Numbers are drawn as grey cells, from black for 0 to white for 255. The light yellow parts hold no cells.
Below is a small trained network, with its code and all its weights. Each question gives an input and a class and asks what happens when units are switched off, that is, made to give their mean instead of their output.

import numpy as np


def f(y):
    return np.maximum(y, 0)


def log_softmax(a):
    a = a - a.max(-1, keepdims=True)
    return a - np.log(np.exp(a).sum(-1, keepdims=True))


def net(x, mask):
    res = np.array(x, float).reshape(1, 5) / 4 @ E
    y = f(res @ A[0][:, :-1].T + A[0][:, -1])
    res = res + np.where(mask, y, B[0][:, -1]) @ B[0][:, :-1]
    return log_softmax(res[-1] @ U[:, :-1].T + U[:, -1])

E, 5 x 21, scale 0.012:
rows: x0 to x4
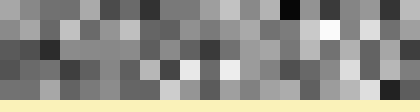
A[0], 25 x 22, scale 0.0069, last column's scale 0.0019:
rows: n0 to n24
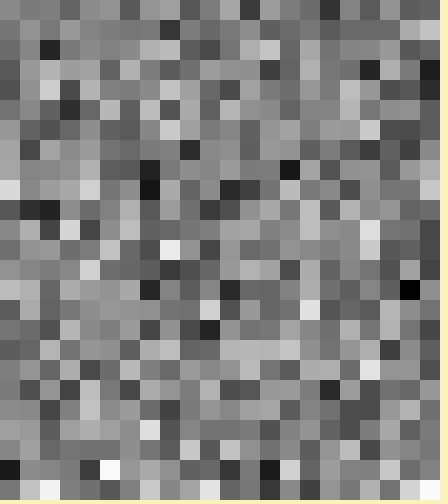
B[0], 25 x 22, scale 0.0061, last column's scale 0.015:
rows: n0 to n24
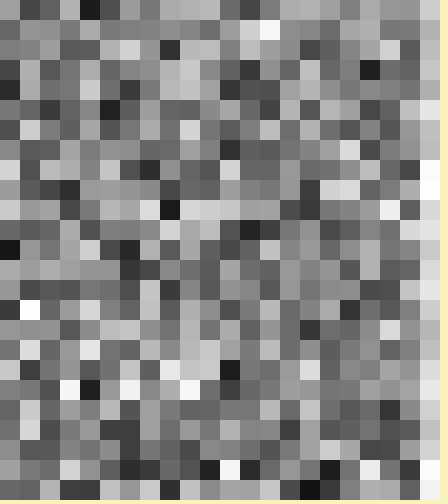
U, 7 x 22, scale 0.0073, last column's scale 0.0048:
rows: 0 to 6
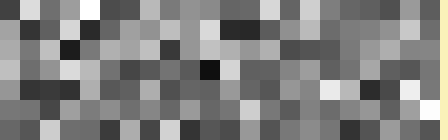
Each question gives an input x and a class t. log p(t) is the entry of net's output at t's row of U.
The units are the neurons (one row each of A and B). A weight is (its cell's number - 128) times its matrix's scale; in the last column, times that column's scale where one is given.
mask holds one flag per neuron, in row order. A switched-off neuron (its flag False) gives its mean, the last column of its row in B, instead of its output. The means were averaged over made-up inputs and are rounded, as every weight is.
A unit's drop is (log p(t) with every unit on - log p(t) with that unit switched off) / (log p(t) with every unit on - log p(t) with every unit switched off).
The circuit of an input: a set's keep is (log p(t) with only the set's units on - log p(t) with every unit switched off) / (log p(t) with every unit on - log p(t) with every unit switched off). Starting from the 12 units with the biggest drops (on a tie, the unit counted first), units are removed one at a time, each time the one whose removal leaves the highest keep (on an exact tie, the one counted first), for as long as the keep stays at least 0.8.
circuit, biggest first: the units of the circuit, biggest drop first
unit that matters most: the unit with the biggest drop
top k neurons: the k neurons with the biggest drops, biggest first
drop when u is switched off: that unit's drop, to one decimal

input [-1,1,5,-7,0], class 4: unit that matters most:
n14
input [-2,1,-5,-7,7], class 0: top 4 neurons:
n12, n17, n6, n5
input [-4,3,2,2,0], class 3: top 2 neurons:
n23, n19
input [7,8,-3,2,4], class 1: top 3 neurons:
n18, n11, n23
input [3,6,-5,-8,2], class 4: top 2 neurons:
n9, n14
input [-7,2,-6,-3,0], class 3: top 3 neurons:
n23, n10, n2
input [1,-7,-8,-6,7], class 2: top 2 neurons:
n24, n9
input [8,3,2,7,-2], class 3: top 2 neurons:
n8, n13
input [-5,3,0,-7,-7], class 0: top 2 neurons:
n15, n21
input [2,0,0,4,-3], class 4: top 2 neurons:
n23, n5
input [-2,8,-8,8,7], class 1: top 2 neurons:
n18, n11
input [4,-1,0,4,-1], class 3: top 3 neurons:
n9, n14, n8
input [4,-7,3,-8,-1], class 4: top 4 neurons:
n9, n14, n18, n11
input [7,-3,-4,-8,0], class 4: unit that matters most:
n9
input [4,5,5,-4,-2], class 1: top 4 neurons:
n11, n24, n18, n23
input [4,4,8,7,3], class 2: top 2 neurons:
n10, n2
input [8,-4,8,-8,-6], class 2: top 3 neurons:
n10, n2, n23
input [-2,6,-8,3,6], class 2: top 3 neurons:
n24, n19, n15
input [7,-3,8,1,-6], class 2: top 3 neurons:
n10, n2, n23
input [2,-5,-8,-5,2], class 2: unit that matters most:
n24
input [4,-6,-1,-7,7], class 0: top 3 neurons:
n17, n12, n6
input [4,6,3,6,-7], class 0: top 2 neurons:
n20, n15
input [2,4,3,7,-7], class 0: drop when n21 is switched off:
0.1
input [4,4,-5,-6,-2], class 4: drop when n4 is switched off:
0.0
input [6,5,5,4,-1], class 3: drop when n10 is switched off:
-0.1
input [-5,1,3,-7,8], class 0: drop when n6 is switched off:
0.1
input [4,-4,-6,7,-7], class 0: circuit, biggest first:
n3
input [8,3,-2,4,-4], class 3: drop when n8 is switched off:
0.4
